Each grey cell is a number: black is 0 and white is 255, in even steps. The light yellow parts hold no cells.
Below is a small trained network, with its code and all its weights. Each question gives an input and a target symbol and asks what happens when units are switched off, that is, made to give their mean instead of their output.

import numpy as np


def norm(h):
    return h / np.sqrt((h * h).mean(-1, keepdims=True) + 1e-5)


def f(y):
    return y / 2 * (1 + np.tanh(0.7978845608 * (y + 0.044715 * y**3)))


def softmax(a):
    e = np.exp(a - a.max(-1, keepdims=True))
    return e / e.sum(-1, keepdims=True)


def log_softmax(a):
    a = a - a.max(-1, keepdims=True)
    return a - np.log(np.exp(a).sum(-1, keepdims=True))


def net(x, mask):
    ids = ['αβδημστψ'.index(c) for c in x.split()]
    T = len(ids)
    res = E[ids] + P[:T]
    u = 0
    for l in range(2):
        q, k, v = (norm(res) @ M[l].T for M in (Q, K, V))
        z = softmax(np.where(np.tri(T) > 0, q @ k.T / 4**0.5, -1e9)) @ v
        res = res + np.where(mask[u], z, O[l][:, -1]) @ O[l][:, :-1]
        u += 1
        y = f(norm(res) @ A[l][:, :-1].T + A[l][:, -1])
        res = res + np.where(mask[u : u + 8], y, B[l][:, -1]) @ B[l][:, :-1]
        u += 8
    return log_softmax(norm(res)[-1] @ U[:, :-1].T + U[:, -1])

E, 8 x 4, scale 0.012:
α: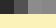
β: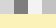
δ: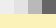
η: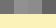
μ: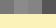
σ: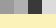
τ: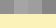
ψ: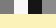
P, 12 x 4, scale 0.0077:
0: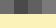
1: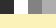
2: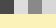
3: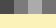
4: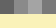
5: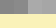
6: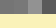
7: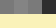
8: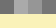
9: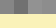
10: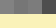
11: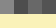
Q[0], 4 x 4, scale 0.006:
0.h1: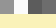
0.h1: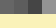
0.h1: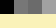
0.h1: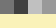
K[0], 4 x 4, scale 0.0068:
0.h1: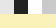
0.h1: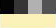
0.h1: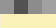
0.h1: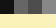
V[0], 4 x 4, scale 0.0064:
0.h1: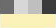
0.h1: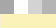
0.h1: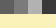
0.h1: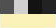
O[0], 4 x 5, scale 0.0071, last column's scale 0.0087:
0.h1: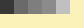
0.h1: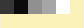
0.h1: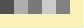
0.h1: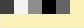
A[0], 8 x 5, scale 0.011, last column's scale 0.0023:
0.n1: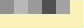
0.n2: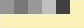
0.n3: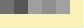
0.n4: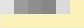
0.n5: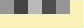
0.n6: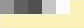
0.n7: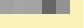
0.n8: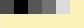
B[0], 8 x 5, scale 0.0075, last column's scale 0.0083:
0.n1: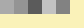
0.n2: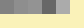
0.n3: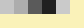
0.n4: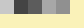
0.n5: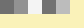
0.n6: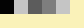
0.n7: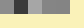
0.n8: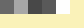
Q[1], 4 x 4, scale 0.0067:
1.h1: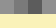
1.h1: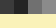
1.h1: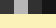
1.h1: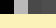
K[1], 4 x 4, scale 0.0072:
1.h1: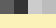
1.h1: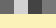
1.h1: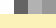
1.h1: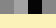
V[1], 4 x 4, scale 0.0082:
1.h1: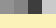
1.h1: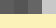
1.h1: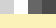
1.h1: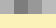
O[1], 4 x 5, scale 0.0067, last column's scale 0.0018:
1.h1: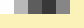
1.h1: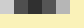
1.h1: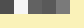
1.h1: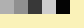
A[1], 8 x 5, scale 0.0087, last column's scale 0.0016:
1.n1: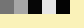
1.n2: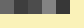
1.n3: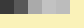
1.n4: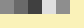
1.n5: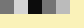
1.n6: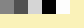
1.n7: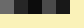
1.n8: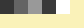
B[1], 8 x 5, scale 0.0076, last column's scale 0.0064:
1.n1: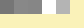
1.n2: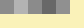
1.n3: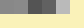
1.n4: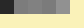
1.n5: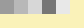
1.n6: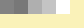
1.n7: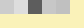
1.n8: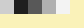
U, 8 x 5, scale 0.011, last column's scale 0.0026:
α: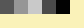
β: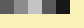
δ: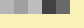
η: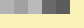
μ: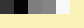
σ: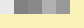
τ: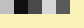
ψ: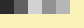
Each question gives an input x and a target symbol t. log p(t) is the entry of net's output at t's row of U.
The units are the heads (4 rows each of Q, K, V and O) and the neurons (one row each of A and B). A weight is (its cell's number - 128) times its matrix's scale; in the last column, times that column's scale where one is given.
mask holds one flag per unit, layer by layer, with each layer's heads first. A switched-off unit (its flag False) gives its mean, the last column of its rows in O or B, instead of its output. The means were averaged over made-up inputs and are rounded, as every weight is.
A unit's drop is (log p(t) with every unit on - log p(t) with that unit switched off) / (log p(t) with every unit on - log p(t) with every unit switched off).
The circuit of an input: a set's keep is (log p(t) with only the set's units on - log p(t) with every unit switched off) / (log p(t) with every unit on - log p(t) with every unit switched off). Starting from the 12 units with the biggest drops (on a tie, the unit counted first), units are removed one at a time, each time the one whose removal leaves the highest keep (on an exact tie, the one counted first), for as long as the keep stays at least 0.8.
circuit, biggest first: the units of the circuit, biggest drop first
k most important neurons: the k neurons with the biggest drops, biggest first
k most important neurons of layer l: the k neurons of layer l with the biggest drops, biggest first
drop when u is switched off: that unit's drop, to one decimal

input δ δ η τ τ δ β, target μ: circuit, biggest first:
(0.h1; 1.n5; 1.n7)
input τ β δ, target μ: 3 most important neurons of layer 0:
(0.n6; 0.n8; 0.n2)
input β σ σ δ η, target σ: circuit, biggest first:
(1.h1; 1.n7)
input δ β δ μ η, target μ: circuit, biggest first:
(1.n8; 0.n8)
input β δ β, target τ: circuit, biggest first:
(1.h1; 0.h1)
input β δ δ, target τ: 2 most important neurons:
(0.n8; 0.n4)
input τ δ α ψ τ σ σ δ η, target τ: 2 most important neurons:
(1.n8; 0.n6)
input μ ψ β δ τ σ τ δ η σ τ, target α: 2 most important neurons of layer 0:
(0.n8; 0.n1)
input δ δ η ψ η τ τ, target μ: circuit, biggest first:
(0.h1; 1.n8; 0.n8)
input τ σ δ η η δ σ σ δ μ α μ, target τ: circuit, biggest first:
(1.n8)
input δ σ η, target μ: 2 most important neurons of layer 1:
(1.n8; 1.n1)
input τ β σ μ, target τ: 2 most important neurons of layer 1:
(1.n8; 1.n5)
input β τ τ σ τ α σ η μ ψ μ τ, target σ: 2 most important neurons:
(0.n8; 1.n8)
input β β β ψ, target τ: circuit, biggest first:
(0.h1)
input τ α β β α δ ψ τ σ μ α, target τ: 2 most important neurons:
(1.n8; 0.n6)
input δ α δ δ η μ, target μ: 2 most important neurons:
(1.n8; 0.n5)
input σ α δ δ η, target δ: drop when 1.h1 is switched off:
0.8
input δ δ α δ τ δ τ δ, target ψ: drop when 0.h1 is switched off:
0.2
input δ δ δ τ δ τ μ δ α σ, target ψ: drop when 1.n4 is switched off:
0.0
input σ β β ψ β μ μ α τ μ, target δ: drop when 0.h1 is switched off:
0.9
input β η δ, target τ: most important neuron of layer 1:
(1.n5)
